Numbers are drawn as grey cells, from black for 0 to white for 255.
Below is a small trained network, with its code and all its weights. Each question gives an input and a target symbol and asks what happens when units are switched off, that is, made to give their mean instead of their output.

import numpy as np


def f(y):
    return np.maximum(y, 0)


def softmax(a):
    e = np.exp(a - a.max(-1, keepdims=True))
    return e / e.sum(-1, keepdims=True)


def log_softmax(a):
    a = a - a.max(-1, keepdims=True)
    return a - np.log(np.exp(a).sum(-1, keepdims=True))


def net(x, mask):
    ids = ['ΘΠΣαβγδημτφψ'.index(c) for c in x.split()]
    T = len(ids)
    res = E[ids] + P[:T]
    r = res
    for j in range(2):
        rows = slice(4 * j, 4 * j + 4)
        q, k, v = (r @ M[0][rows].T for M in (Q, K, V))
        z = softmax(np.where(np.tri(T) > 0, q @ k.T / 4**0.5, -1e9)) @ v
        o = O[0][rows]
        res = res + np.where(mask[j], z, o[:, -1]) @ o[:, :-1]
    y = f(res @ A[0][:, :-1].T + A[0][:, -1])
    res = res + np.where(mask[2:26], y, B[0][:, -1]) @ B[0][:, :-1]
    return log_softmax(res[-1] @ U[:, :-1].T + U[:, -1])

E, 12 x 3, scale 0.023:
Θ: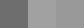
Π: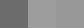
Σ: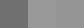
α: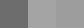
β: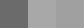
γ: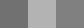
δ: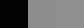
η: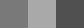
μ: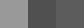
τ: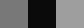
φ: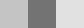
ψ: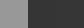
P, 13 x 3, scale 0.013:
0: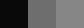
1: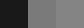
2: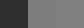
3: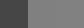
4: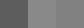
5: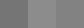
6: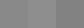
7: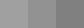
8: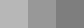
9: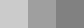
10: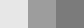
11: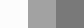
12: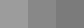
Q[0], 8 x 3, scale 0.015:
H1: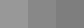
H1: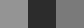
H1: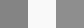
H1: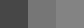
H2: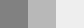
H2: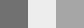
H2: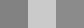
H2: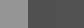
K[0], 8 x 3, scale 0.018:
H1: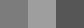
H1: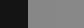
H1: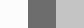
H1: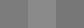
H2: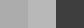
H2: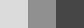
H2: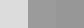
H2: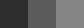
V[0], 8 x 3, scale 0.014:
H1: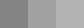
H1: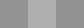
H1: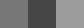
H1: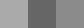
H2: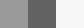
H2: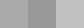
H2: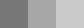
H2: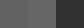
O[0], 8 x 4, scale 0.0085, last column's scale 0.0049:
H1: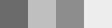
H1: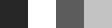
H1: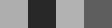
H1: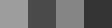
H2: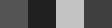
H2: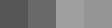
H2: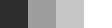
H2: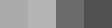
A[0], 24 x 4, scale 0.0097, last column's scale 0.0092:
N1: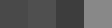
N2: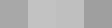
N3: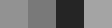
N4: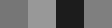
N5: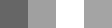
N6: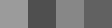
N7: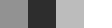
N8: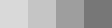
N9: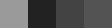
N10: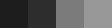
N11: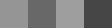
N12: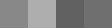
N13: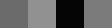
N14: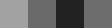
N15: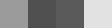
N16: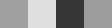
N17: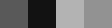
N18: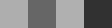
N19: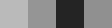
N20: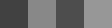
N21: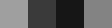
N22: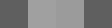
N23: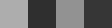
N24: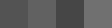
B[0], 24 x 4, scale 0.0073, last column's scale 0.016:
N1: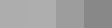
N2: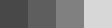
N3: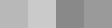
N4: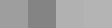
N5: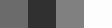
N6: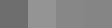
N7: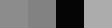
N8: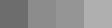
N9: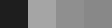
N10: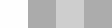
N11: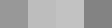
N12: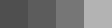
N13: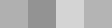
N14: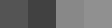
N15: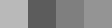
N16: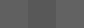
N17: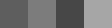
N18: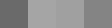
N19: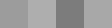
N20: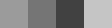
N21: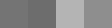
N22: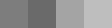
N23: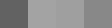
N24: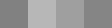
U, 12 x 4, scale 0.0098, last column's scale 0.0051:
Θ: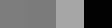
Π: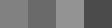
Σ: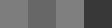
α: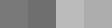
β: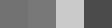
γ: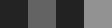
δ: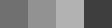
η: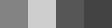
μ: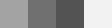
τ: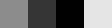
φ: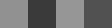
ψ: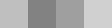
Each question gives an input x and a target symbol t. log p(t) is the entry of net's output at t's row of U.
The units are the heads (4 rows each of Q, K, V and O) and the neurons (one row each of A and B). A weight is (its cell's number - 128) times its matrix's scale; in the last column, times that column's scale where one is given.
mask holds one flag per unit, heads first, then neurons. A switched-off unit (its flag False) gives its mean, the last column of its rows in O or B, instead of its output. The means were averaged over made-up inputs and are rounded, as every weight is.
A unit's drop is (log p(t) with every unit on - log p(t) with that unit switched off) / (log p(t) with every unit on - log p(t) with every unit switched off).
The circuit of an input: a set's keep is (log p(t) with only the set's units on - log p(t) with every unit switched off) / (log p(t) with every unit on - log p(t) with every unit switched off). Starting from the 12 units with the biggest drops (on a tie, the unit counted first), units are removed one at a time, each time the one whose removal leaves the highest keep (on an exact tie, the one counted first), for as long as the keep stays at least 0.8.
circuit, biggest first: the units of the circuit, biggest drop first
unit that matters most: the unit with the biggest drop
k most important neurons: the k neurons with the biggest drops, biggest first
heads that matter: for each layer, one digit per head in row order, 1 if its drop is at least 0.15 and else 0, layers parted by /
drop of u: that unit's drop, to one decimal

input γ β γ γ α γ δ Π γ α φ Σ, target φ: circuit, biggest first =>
N10, H2, N5, N7
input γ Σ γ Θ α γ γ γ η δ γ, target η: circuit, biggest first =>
H1
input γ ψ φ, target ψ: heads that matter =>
11
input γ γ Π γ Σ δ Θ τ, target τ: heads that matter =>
10
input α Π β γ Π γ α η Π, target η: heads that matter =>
01
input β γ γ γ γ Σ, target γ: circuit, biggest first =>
N10, N13
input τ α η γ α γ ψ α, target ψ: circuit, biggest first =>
H2, H1, N3, N13
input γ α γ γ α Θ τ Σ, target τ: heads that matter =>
10
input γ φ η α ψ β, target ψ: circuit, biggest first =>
H2, N13
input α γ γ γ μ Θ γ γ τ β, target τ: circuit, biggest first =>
N7, H1
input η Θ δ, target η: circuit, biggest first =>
H2, N5
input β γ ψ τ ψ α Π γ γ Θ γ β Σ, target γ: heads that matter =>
10
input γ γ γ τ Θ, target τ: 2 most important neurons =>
N7, N17
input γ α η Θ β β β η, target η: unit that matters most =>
N5
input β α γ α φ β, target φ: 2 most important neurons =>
N10, N5
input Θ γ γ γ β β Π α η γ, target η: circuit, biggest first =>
H2, H1
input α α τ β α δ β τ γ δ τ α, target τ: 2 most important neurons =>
N7, N17
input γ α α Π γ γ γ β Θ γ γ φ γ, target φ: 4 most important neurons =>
N10, N5, N7, N17
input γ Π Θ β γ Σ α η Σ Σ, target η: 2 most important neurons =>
N5, N19
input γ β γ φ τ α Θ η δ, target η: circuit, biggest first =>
H2
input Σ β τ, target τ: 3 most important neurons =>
N7, N17, N13
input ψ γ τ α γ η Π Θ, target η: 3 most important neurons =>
N5, N19, N3
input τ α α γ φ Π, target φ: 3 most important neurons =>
N10, N5, N7
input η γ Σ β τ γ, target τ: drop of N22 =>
0.0
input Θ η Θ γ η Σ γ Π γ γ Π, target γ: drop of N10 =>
0.2
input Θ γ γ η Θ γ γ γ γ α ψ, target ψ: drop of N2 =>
0.1
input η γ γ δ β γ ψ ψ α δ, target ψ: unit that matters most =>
H2
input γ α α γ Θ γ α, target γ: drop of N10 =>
0.2
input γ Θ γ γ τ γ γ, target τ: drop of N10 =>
0.1
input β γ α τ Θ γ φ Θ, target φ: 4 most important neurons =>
N10, N5, N7, N17
